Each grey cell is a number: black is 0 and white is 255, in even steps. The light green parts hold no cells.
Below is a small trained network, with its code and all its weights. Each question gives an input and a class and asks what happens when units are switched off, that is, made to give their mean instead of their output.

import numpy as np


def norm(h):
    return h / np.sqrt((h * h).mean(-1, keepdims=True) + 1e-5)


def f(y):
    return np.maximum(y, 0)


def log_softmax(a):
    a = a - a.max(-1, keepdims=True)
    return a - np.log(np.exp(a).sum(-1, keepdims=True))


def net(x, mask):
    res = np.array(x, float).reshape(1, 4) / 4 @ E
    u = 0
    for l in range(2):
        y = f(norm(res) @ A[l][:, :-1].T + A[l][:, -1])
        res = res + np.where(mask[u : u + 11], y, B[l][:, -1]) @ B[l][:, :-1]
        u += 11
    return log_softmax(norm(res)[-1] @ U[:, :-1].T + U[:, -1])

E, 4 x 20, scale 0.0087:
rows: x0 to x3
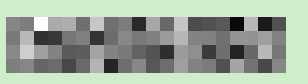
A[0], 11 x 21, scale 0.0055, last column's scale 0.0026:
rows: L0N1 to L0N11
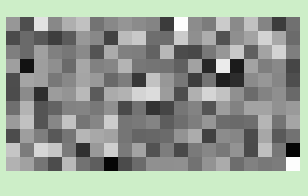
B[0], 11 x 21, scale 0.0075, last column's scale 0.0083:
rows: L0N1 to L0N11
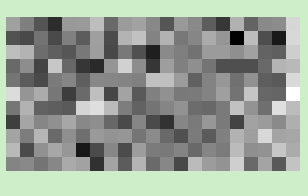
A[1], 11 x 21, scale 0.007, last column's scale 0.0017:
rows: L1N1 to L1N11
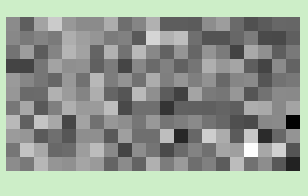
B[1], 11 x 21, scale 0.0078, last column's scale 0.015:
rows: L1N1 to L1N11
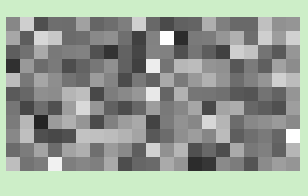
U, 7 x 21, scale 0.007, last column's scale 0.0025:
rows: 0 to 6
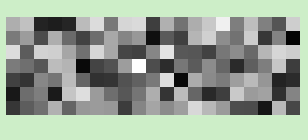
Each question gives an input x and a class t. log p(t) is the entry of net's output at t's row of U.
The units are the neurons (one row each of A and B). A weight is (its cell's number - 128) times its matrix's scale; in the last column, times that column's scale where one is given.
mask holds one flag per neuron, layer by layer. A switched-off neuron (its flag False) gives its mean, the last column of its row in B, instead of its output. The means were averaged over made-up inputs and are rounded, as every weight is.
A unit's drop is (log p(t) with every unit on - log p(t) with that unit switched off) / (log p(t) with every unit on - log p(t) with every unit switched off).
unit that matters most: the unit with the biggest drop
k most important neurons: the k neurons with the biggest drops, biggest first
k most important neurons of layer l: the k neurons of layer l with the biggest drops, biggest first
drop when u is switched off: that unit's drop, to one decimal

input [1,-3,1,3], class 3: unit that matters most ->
L0N6
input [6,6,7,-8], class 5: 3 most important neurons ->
(L0N8, L1N7, L0N6)
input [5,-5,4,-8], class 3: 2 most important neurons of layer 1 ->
(L1N1, L1N8)
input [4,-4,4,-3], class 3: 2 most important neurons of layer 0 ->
(L0N4, L0N10)
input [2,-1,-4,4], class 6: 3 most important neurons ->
(L1N4, L0N6, L0N11)
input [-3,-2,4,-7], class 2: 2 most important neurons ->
(L0N10, L0N4)
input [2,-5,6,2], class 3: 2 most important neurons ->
(L0N4, L1N2)
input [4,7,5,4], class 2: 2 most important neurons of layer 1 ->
(L1N2, L1N9)
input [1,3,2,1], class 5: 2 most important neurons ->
(L0N6, L0N7)
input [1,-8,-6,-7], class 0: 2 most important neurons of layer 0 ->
(L0N6, L0N3)
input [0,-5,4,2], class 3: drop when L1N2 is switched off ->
0.2
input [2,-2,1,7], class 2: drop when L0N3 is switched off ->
0.2
